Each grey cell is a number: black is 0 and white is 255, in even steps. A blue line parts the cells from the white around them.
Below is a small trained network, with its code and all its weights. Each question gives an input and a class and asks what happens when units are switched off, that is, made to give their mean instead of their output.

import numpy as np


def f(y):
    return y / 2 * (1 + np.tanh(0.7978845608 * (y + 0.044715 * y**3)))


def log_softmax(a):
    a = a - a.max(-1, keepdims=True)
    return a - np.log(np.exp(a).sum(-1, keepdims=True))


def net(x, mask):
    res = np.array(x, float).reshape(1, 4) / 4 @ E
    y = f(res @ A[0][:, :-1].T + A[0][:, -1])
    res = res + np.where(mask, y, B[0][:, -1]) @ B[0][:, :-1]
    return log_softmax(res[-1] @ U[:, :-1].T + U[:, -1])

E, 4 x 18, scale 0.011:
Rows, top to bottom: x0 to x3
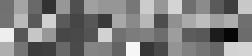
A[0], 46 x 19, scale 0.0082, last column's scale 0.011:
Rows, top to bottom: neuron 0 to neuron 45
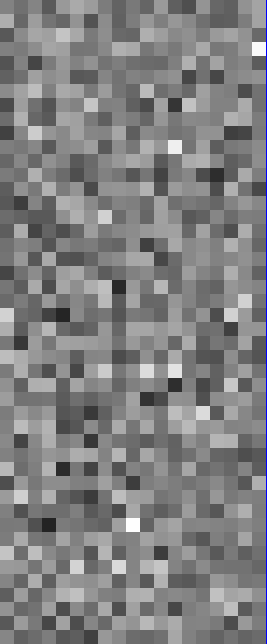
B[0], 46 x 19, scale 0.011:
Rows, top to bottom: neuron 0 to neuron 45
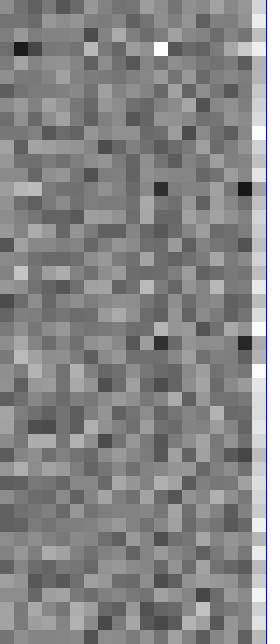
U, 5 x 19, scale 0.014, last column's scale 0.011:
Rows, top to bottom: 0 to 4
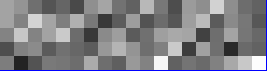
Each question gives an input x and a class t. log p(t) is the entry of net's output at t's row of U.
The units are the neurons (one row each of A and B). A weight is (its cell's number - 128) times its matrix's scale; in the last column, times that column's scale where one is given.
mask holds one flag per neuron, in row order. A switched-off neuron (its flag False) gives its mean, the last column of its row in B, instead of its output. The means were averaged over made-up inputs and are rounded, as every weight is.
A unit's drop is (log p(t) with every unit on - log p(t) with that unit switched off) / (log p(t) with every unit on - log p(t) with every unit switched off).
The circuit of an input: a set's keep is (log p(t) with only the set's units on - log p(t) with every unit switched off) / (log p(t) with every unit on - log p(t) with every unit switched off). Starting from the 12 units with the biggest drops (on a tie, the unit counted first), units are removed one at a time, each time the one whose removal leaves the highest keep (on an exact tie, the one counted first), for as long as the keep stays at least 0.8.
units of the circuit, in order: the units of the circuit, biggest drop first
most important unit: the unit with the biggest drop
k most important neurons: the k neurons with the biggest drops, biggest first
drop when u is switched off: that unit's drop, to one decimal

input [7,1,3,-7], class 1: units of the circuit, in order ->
(neuron 44)
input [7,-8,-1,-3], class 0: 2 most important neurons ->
(neuron 20; neuron 15)
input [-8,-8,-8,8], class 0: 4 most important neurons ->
(neuron 20; neuron 41; neuron 14; neuron 15)
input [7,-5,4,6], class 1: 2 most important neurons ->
(neuron 26; neuron 44)
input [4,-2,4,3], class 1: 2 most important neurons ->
(neuron 26; neuron 42)
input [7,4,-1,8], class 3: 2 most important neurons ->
(neuron 37; neuron 22)
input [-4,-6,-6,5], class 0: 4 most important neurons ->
(neuron 20; neuron 41; neuron 15; neuron 23)
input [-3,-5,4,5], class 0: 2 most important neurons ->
(neuron 20; neuron 41)
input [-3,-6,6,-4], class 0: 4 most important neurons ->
(neuron 41; neuron 20; neuron 15; neuron 0)
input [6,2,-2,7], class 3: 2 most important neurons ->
(neuron 37; neuron 22)
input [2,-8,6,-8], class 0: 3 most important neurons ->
(neuron 20; neuron 15; neuron 41)
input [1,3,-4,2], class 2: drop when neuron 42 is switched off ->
0.2
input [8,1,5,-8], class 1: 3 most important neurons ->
(neuron 44; neuron 26; neuron 10)
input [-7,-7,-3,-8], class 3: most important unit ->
neuron 9
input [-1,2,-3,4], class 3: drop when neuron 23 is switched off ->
0.1
